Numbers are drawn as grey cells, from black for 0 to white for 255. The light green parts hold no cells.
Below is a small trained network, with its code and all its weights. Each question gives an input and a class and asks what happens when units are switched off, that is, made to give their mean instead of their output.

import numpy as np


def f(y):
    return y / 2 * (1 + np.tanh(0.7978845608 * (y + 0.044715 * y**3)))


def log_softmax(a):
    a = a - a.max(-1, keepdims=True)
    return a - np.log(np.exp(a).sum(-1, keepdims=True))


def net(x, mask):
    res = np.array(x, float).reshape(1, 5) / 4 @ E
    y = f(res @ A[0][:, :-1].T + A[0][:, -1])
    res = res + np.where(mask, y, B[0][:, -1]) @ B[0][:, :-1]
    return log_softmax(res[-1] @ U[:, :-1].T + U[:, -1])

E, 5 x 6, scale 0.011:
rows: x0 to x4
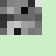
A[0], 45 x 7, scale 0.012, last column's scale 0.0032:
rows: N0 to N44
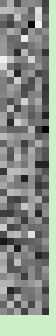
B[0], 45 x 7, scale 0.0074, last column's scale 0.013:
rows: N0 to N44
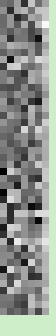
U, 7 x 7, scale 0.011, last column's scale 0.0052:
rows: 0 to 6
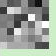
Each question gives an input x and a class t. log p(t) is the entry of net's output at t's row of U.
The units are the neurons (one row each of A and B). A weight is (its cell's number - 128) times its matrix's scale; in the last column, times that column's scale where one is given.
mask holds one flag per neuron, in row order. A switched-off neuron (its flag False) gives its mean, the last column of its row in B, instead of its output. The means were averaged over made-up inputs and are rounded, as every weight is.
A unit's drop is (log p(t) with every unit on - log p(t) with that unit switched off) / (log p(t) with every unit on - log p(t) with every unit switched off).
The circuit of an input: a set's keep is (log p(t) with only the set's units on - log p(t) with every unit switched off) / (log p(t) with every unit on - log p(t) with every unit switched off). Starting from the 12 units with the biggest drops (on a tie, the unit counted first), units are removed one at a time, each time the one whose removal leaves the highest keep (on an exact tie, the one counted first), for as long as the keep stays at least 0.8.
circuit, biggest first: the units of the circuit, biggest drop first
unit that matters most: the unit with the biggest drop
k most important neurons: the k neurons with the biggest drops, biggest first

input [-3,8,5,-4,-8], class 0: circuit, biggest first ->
(N25)
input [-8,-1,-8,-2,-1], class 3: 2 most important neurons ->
(N23 N26)
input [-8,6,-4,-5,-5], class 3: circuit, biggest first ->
(N23 N38)
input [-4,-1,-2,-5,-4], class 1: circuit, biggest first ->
(N32 N38)
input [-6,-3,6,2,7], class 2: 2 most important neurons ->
(N35 N10)
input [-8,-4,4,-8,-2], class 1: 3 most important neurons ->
(N32 N41 N28)
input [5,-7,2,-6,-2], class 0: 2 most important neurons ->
(N14 N5)
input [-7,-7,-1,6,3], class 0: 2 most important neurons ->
(N29 N5)
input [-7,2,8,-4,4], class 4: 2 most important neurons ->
(N30 N34)
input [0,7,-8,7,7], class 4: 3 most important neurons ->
(N8 N40 N1)
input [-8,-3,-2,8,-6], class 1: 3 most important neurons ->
(N27 N24 N33)
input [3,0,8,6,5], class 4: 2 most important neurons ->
(N34 N30)
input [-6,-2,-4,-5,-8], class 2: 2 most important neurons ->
(N37 N17)
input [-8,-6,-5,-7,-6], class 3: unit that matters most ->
N8
